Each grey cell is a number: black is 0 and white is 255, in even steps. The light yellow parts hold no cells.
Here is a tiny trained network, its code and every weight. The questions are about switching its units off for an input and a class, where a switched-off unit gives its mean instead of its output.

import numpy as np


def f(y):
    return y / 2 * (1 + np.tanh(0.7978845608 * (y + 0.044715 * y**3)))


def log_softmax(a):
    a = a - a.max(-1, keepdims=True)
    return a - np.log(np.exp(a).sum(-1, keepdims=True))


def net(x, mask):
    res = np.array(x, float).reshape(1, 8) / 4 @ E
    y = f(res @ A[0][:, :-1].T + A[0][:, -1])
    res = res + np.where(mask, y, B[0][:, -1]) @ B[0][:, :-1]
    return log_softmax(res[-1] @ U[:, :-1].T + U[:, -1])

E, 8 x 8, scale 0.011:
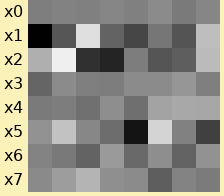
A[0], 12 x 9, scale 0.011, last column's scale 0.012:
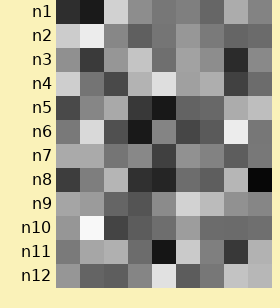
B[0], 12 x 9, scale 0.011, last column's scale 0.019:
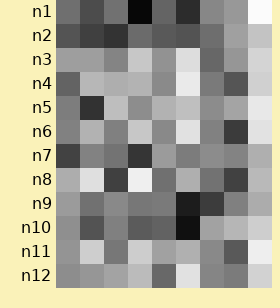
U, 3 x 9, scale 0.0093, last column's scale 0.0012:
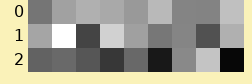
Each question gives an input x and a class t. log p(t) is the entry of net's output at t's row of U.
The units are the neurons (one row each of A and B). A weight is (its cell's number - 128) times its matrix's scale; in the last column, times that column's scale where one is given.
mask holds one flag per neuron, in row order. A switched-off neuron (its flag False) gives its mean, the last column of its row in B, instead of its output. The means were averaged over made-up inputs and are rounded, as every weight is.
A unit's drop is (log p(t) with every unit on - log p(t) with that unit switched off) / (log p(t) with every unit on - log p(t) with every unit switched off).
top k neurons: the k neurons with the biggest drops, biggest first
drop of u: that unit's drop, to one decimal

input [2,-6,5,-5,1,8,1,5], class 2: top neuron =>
(n10)
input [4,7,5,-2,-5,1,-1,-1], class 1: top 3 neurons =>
(n8 n6 n12)
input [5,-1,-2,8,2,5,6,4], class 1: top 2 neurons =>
(n11 n5)
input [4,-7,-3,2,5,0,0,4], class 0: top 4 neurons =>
(n8 n11 n4 n6)
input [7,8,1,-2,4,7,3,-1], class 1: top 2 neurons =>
(n8 n11)
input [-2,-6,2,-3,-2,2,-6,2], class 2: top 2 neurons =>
(n2 n10)
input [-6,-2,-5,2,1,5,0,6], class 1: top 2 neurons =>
(n5 n11)
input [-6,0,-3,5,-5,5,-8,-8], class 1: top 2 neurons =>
(n11 n5)
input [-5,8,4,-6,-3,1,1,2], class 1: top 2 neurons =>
(n8 n6)
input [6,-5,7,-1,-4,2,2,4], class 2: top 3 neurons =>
(n10 n2 n11)
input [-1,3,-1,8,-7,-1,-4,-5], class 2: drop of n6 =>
0.1
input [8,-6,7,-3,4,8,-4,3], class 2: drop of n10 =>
0.5
